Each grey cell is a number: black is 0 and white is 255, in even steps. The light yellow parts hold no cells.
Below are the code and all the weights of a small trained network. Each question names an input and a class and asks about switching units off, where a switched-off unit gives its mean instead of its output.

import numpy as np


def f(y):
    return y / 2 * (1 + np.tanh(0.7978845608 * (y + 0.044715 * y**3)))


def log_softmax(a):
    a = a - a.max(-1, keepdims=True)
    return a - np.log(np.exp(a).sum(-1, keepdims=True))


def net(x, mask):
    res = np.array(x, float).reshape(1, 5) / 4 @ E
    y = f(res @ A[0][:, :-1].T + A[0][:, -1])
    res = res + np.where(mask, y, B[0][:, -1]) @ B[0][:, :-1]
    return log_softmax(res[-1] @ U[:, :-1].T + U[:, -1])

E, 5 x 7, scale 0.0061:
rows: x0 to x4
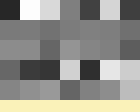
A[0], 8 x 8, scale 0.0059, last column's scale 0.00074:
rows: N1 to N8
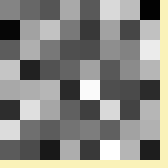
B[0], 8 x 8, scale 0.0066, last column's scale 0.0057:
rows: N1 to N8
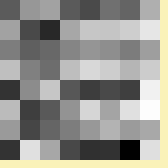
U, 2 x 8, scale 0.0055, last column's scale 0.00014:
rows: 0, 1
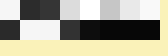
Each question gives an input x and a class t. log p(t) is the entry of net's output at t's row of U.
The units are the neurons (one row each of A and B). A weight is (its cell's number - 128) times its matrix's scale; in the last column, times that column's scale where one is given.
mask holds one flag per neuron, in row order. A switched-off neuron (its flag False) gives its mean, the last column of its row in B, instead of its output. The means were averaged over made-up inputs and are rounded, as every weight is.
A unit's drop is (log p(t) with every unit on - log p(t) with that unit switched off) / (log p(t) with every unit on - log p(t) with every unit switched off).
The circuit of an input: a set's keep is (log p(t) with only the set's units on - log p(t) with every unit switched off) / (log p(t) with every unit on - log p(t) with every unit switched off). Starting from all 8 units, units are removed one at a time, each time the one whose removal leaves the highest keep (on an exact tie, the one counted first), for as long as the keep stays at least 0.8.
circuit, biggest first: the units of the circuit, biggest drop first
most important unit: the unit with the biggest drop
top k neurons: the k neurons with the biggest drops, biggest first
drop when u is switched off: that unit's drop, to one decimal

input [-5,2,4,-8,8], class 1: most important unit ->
N5
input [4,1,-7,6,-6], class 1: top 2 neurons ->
(N8 N4)
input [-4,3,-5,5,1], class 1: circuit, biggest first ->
(N8 N6)
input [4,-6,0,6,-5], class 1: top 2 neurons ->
(N8 N4)
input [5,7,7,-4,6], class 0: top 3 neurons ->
(N6 N8 N2)
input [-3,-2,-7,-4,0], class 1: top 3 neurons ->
(N6 N2 N5)
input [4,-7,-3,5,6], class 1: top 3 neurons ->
(N8 N4 N1)
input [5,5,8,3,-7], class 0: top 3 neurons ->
(N6 N2 N5)
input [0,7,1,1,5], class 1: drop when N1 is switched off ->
-0.1
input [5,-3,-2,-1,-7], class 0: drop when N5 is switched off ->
0.0
